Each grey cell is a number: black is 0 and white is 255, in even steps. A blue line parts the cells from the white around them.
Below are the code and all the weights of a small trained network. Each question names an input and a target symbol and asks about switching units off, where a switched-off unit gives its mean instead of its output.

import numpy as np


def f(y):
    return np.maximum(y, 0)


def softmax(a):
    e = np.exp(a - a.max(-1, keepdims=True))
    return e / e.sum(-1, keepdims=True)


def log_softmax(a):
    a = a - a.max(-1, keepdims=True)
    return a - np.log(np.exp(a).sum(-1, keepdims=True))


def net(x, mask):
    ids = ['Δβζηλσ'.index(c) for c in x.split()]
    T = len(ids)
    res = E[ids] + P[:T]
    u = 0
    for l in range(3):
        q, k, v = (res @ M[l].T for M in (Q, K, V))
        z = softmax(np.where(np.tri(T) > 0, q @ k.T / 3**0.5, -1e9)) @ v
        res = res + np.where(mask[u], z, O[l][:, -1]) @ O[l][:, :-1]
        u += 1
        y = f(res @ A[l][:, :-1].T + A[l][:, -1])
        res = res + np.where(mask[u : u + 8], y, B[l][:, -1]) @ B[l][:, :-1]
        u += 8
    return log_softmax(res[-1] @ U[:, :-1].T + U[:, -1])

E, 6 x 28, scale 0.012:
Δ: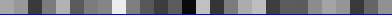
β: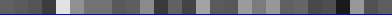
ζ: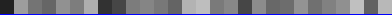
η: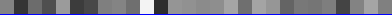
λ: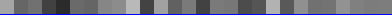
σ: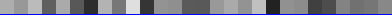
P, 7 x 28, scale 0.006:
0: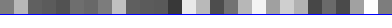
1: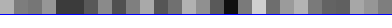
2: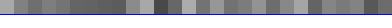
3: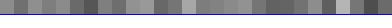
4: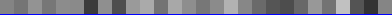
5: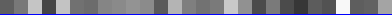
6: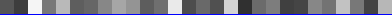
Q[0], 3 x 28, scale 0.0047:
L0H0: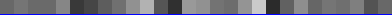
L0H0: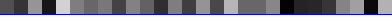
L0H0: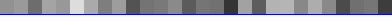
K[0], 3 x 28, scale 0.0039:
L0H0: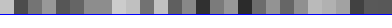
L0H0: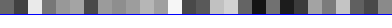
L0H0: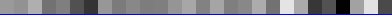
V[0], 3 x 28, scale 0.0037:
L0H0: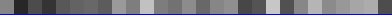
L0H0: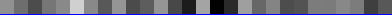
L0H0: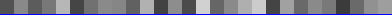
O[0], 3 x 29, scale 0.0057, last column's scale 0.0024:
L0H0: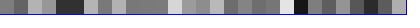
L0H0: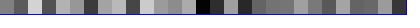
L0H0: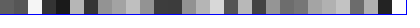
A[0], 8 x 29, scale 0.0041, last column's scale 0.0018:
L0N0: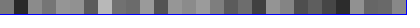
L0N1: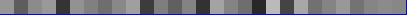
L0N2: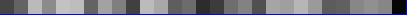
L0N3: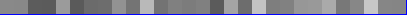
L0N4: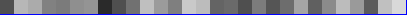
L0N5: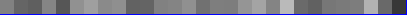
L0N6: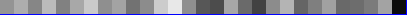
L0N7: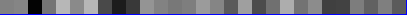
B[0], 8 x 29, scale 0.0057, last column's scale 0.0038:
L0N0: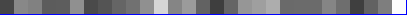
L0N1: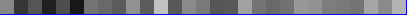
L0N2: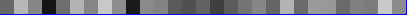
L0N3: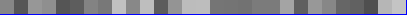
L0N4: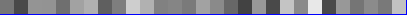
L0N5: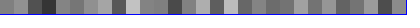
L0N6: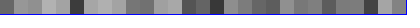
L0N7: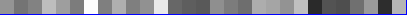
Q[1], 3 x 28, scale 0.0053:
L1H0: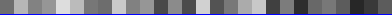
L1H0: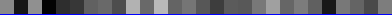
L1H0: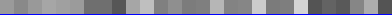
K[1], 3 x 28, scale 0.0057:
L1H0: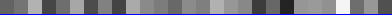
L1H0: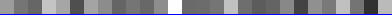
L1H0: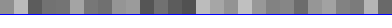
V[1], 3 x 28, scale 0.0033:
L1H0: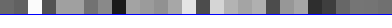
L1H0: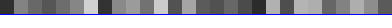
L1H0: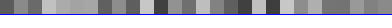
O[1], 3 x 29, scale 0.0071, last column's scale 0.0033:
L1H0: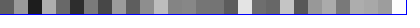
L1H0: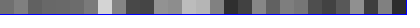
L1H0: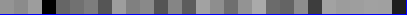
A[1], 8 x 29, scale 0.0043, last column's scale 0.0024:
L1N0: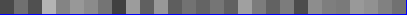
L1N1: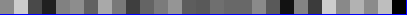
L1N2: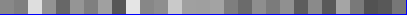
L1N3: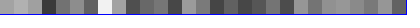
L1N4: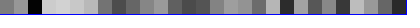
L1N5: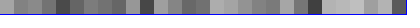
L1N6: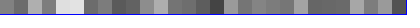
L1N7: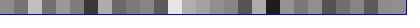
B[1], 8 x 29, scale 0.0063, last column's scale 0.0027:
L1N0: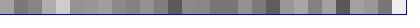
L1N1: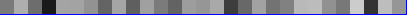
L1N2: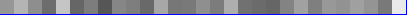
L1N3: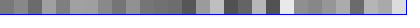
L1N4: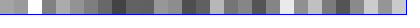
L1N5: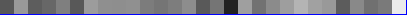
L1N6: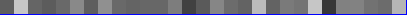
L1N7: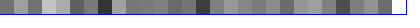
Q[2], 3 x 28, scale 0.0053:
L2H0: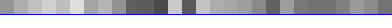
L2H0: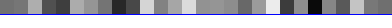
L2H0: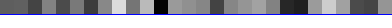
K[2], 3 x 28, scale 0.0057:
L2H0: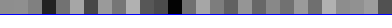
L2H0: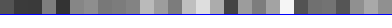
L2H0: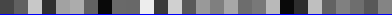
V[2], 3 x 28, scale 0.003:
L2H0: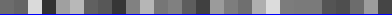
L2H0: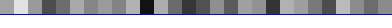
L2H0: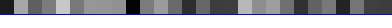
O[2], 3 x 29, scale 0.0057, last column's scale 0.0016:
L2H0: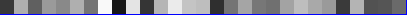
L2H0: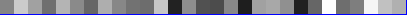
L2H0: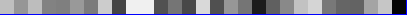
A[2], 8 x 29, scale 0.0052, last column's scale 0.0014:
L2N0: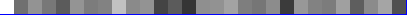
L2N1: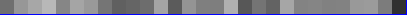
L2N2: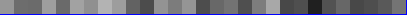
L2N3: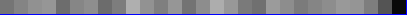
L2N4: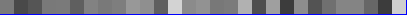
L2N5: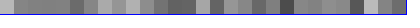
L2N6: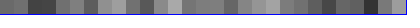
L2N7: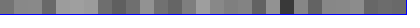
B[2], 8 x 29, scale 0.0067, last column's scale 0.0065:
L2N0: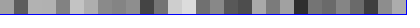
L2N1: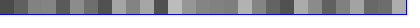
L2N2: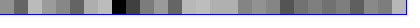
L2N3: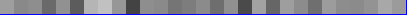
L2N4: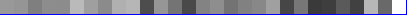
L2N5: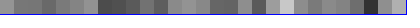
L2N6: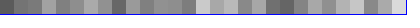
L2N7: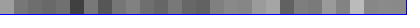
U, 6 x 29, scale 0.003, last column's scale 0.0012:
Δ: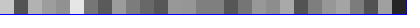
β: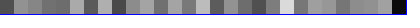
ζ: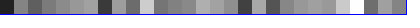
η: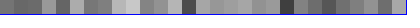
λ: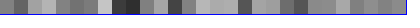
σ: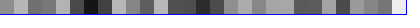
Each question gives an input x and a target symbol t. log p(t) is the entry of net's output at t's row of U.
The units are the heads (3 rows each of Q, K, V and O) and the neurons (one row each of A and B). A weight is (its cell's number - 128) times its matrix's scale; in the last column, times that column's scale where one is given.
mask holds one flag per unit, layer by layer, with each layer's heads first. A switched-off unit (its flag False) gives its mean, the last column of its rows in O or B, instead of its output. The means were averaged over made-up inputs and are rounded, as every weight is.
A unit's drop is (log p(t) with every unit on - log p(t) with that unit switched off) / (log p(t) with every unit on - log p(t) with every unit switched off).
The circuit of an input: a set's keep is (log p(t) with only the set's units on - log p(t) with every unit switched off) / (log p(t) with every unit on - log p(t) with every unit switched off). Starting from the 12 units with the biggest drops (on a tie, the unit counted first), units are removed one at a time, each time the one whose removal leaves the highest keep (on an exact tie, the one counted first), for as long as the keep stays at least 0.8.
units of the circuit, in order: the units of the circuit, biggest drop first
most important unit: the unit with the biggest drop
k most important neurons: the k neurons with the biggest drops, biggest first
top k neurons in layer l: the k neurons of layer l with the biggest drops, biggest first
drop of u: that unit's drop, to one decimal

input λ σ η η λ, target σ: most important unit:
L0H0
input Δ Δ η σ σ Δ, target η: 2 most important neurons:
L1N3, L2N4
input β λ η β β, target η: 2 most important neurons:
L2N4, L0N0
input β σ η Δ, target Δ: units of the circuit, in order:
L2N0, L2H0, L2N5
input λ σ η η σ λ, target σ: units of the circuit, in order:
L1H0, L0N1, L2H0
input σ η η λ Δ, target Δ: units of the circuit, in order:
L2H0, L2N0, L2N5
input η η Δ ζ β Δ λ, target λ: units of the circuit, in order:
L0H0, L1H0, L2N2
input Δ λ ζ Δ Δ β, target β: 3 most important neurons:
L0N7, L1N6, L0N1
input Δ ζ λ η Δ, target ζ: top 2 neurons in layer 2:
L2N6, L2N4
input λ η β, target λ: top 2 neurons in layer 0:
L0N7, L0N0
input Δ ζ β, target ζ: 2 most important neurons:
L0N4, L1N1
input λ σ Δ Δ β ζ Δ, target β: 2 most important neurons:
L1N6, L0N0
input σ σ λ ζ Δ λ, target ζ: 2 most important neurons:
L1N1, L0N4
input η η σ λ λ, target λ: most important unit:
L0H0
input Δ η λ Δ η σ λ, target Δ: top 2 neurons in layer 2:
L2N0, L2N5
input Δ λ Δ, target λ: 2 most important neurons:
L2N2, L0N1
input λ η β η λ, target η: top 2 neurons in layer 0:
L0N1, L0N3
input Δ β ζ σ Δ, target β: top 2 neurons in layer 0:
L0N0, L0N3
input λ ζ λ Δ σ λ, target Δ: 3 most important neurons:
L2N0, L0N1, L1N3
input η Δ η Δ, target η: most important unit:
L2H0
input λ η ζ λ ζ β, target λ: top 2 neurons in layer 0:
L0N7, L0N1
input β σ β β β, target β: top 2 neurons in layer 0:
L0N2, L0N0
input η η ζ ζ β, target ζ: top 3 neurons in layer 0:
L0N4, L0N2, L0N0
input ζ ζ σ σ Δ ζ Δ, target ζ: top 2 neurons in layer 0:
L0N4, L0N3
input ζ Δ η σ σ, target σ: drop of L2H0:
0.2
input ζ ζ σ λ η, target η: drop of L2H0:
0.8
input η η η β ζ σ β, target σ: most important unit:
L1N4
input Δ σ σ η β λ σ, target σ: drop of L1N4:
0.0
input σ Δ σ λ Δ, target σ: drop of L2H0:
0.3
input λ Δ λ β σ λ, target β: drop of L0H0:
0.8
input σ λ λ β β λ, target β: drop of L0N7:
0.2
